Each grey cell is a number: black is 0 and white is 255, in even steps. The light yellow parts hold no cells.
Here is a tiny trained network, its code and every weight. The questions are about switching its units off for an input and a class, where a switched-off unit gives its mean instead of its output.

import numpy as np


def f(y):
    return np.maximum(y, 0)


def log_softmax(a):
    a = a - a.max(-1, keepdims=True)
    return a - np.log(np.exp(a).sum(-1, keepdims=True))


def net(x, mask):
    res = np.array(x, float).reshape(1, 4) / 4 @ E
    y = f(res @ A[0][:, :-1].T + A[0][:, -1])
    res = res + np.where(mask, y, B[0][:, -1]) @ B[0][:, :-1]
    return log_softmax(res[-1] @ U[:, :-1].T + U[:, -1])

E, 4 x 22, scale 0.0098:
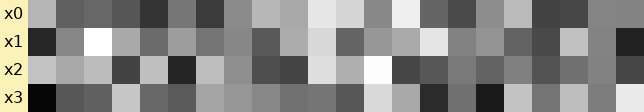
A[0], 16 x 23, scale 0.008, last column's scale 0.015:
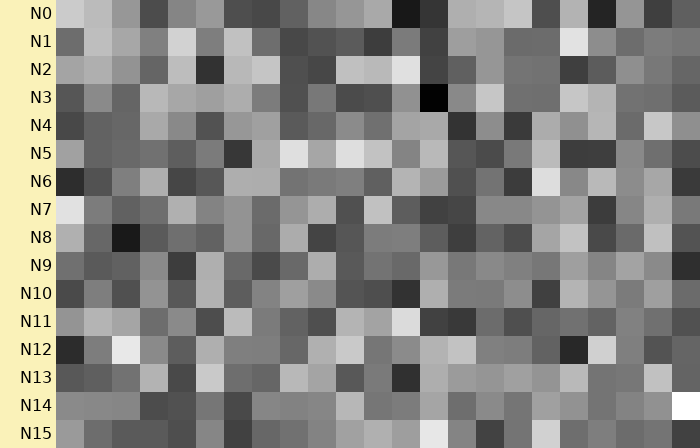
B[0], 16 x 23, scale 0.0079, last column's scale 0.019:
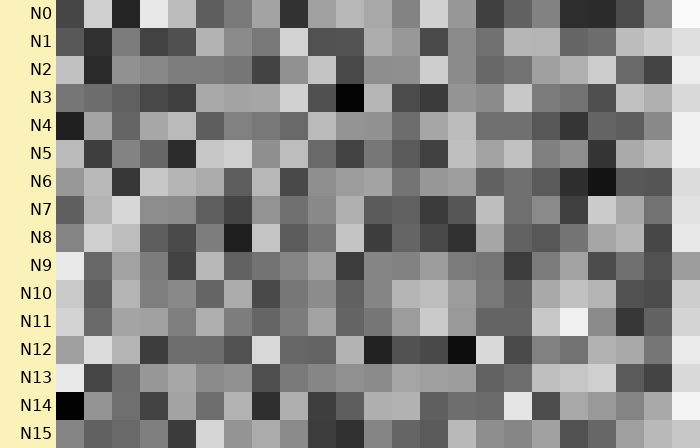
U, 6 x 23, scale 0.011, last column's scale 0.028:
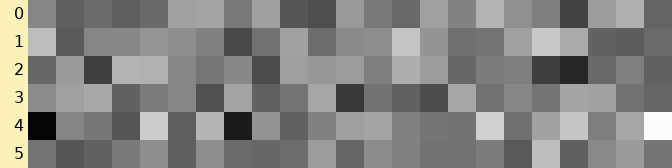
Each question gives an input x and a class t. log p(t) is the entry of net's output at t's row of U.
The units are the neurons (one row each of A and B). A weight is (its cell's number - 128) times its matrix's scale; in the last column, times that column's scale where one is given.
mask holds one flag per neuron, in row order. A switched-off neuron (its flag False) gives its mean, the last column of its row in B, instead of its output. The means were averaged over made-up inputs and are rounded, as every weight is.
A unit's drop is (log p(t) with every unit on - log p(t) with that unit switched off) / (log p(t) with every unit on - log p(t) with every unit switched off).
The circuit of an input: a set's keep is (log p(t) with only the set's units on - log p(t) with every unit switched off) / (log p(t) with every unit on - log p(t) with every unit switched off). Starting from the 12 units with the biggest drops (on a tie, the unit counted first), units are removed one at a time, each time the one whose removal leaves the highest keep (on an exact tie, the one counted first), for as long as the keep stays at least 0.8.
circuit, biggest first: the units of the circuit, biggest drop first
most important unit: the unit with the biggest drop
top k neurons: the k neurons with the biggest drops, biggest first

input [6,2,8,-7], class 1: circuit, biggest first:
[N2]
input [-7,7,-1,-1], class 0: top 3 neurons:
[N3; N1; N8]
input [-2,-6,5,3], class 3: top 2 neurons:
[N8; N7]
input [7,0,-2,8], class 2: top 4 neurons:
[N6; N4; N3; N1]
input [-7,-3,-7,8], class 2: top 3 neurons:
[N6; N4; N5]
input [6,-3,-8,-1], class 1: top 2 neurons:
[N13; N10]
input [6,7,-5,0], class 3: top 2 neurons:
[N12; N3]
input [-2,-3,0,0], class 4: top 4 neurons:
[N12; N5; N6; N15]
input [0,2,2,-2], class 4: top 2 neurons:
[N6; N8]
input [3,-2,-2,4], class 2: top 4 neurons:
[N6; N1; N3; N4]
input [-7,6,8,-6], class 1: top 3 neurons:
[N2; N11; N5]
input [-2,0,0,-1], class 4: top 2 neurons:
[N5; N15]
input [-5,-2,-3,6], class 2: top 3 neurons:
[N6; N4; N5]
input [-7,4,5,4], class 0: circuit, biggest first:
[N3]
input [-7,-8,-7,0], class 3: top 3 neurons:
[N8; N7; N5]
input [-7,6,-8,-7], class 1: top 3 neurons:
[N10; N13; N5]
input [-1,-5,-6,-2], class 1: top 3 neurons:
[N13; N10; N12]
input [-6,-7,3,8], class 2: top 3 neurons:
[N4; N6; N12]
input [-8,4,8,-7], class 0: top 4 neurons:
[N1; N3; N13; N10]
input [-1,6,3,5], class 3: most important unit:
N12
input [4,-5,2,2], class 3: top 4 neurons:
[N8; N3; N7; N1]
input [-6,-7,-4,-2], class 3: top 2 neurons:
[N8; N7]
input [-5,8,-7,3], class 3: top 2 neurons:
[N12; N2]
